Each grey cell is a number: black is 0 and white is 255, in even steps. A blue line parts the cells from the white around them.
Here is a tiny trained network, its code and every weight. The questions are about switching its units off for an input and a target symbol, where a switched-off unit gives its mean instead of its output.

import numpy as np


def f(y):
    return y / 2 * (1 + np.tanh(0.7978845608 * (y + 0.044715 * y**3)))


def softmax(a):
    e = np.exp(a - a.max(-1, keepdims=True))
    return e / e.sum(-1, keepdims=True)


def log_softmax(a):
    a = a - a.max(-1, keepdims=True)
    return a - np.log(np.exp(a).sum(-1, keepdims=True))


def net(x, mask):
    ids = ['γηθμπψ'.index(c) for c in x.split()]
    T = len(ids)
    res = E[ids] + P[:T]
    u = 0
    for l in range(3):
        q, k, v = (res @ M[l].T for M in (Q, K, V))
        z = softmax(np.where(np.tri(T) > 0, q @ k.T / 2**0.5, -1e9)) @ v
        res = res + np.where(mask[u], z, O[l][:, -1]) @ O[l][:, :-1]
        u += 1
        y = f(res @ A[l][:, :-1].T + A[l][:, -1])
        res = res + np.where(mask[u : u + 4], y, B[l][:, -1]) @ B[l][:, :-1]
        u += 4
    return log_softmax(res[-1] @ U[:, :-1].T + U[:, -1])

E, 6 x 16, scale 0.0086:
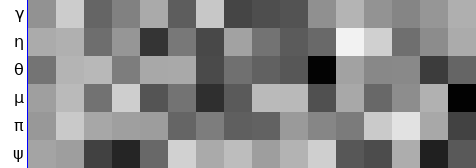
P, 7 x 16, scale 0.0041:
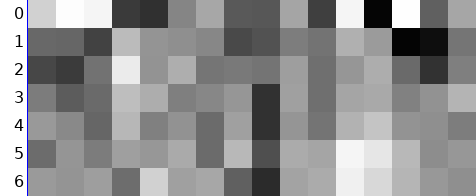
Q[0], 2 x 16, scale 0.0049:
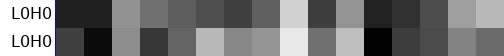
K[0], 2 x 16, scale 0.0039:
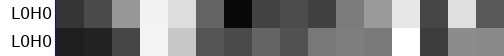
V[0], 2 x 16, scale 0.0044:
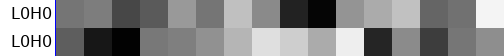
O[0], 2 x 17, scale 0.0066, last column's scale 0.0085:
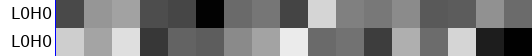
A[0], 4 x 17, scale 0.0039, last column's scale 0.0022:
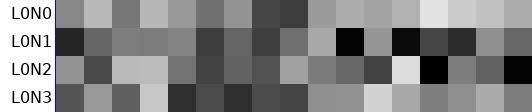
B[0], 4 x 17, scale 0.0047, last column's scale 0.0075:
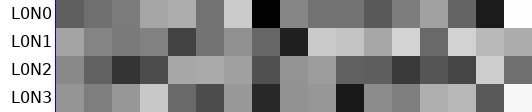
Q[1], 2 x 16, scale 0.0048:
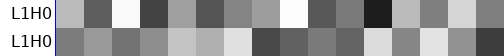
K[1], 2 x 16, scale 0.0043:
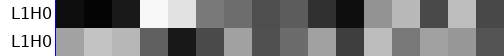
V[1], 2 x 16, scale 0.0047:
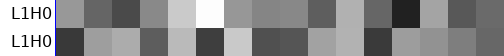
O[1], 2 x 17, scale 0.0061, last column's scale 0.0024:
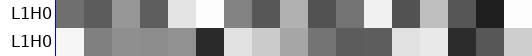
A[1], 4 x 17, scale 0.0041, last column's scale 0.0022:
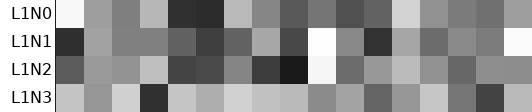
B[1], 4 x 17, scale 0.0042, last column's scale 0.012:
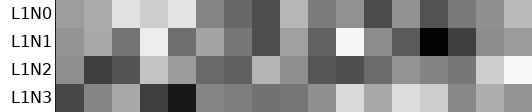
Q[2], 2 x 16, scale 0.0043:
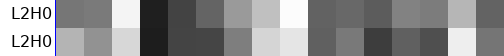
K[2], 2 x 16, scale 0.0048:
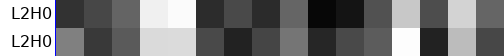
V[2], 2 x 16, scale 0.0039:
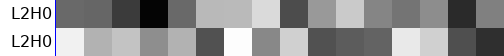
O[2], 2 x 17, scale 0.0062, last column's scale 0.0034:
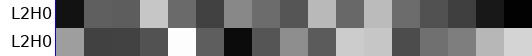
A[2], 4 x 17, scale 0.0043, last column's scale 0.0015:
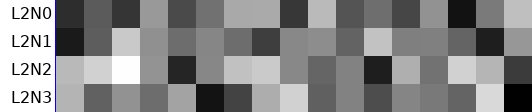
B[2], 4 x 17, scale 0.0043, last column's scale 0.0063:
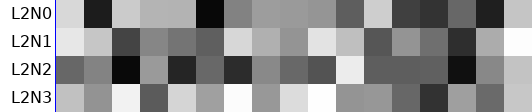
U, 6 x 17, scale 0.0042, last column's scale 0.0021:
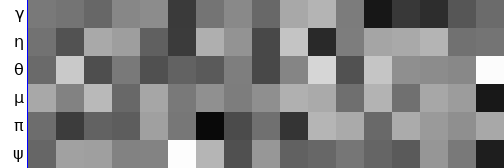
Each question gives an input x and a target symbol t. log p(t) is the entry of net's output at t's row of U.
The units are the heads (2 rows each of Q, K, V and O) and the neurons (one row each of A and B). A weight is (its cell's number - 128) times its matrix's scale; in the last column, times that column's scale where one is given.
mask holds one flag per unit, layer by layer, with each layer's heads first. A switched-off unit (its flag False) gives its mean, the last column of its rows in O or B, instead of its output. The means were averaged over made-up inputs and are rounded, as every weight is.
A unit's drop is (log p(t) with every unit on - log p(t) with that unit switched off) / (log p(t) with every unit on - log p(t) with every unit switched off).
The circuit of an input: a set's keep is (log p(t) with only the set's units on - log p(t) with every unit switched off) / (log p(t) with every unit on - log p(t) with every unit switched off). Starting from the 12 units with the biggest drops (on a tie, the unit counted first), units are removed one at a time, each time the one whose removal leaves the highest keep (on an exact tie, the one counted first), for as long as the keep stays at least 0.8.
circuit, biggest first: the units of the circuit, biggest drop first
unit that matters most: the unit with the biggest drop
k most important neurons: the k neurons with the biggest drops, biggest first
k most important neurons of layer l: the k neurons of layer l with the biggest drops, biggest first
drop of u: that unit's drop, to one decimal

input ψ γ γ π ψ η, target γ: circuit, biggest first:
L2H0, L0N3, L1H0, L2N1
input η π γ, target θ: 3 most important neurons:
L2N2, L0N3, L0N1
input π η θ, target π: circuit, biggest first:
L2H0, L1H0, L2N1
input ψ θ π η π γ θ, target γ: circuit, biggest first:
L2H0, L0N3, L2N0
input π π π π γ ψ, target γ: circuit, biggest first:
L2H0, L0N3, L2N0
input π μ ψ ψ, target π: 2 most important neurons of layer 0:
L0N0, L0N1
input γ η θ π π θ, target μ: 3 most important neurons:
L2N3, L1N0, L0N1
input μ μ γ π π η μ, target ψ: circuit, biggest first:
L0H0, L1H0, L2H0
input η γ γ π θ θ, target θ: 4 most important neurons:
L2N2, L0N1, L0N3, L1N1
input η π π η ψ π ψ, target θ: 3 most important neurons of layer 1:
L1N3, L1N2, L1N1
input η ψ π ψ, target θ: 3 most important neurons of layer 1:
L1N2, L1N3, L1N1
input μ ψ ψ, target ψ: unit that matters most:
L0H0
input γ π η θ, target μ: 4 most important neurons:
L2N3, L1N0, L0N1, L0N0
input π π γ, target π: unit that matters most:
L2H0
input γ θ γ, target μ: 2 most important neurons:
L2N3, L1N0
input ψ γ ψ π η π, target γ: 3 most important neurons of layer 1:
L1N0, L1N2, L1N3
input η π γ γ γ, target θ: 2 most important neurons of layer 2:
L2N2, L2N0
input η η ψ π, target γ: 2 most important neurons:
L0N3, L1N1
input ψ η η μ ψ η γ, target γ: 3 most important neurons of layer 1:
L1N0, L1N3, L1N2
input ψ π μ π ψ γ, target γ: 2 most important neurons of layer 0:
L0N3, L0N1
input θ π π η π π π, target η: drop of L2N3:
0.0
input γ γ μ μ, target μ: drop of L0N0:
0.1
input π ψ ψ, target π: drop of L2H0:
0.6
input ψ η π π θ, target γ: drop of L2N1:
0.2
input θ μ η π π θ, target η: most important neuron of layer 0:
L0N1
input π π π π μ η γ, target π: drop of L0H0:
0.1
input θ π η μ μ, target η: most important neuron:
L1N0
